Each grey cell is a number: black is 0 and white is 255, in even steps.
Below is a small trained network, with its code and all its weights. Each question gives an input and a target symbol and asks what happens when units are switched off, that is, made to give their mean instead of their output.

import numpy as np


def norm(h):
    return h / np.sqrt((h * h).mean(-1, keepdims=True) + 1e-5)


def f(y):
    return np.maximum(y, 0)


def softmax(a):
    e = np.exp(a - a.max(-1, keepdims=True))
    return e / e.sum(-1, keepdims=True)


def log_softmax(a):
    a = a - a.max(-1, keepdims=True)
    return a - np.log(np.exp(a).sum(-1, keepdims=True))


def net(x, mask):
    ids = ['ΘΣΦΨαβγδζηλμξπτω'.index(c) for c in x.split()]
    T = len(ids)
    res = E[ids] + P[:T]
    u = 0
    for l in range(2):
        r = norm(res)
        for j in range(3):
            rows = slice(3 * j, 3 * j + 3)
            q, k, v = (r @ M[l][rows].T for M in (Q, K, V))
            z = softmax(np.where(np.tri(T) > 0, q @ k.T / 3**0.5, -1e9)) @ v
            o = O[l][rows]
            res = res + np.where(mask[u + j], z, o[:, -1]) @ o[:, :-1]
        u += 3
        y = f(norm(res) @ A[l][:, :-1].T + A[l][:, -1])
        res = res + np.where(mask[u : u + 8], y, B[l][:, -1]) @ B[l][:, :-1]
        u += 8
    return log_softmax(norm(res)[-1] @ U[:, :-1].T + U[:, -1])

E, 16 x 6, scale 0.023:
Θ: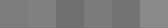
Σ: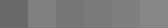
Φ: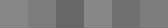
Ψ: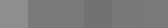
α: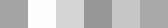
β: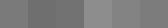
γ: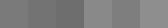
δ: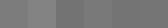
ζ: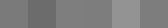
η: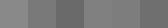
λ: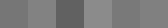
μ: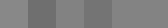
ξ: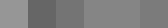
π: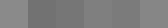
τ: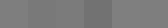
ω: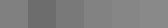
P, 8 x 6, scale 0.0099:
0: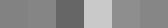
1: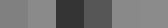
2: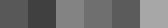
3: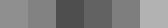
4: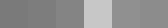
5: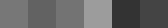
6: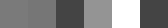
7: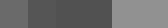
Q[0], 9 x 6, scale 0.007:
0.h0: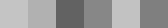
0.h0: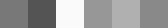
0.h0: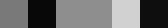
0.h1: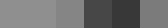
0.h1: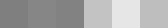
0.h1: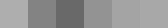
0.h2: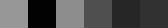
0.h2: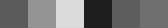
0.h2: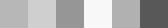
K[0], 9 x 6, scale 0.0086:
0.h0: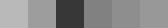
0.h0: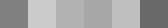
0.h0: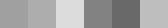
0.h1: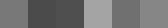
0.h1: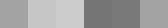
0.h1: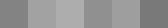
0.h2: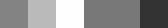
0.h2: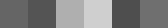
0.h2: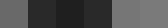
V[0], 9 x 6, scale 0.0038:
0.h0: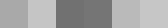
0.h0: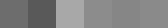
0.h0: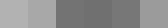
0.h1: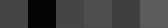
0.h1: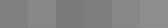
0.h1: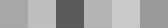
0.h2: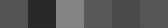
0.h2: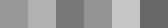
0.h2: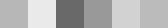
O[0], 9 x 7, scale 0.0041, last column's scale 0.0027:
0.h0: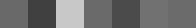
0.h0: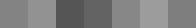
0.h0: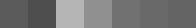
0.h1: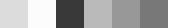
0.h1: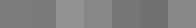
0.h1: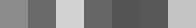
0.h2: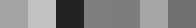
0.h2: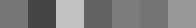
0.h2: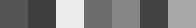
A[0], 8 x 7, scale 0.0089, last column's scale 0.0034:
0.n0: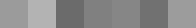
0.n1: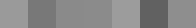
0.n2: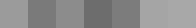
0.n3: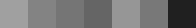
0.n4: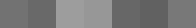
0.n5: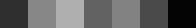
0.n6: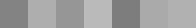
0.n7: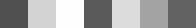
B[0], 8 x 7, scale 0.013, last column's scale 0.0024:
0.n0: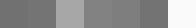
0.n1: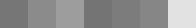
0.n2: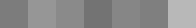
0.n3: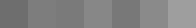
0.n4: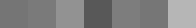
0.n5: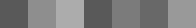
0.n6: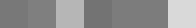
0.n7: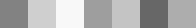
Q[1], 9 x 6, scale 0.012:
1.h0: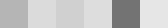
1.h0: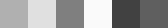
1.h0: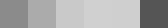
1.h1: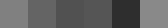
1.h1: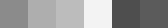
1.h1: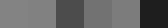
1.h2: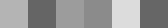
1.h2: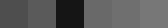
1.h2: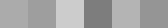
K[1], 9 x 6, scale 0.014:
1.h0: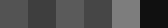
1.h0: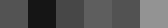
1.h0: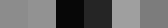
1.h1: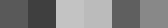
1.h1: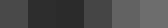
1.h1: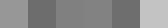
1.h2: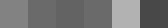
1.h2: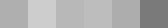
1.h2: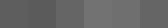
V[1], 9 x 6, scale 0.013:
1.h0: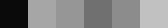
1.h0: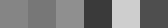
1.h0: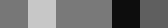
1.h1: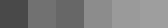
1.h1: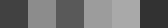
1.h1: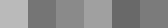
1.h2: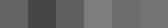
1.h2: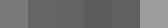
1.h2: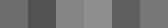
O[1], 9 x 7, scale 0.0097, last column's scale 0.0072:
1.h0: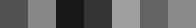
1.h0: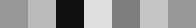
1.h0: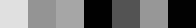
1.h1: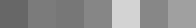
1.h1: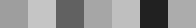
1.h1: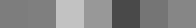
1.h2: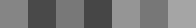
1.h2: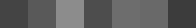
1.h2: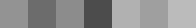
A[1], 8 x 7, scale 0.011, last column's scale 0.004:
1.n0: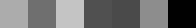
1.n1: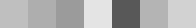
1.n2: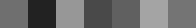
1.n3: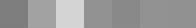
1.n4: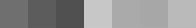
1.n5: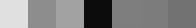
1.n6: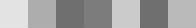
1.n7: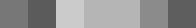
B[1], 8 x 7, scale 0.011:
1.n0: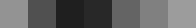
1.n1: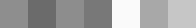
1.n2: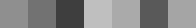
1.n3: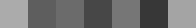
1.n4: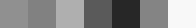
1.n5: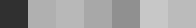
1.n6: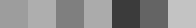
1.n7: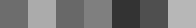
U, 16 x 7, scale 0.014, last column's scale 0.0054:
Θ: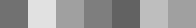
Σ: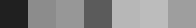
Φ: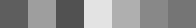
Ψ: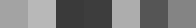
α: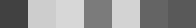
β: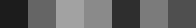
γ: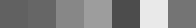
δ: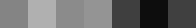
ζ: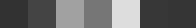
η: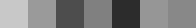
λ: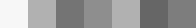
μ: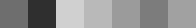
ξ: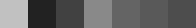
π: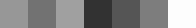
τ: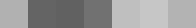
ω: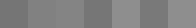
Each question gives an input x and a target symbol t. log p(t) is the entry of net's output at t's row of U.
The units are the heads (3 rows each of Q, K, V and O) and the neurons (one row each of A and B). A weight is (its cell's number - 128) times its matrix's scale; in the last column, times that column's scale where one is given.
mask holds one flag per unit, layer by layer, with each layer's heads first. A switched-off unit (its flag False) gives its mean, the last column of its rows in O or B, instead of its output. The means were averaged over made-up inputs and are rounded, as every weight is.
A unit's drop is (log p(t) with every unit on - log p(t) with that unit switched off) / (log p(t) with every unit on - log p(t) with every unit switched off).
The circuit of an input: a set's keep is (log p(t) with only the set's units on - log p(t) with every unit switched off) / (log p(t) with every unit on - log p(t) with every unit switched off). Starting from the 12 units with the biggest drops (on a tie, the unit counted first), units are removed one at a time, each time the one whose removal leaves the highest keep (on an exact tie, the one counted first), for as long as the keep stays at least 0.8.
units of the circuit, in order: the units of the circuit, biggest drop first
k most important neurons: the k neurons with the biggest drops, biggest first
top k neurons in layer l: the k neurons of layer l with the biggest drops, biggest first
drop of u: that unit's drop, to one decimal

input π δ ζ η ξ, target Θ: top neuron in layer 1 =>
1.n5
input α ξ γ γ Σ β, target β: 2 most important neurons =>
0.n7; 1.n1
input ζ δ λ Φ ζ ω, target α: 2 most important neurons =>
1.n5; 1.n4
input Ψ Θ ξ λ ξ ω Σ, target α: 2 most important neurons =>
1.n5; 1.n4
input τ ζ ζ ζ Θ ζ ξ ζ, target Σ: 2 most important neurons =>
1.n5; 0.n6
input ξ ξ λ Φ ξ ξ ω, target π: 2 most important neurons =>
1.n0; 1.n5
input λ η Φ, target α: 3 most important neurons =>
1.n5; 0.n7; 1.n4
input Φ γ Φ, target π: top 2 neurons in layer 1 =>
1.n0; 1.n5
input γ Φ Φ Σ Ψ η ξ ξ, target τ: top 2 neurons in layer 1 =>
1.n1; 1.n0
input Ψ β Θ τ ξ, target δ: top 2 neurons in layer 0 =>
0.n7; 0.n6
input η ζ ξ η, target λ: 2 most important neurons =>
0.n7; 1.n1
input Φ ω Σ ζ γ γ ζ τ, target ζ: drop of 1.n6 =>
0.1
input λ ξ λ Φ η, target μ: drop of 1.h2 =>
0.2
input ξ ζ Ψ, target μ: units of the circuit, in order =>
1.h0
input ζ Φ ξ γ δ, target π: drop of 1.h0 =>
0.6
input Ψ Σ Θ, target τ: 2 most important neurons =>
1.n1; 0.n4
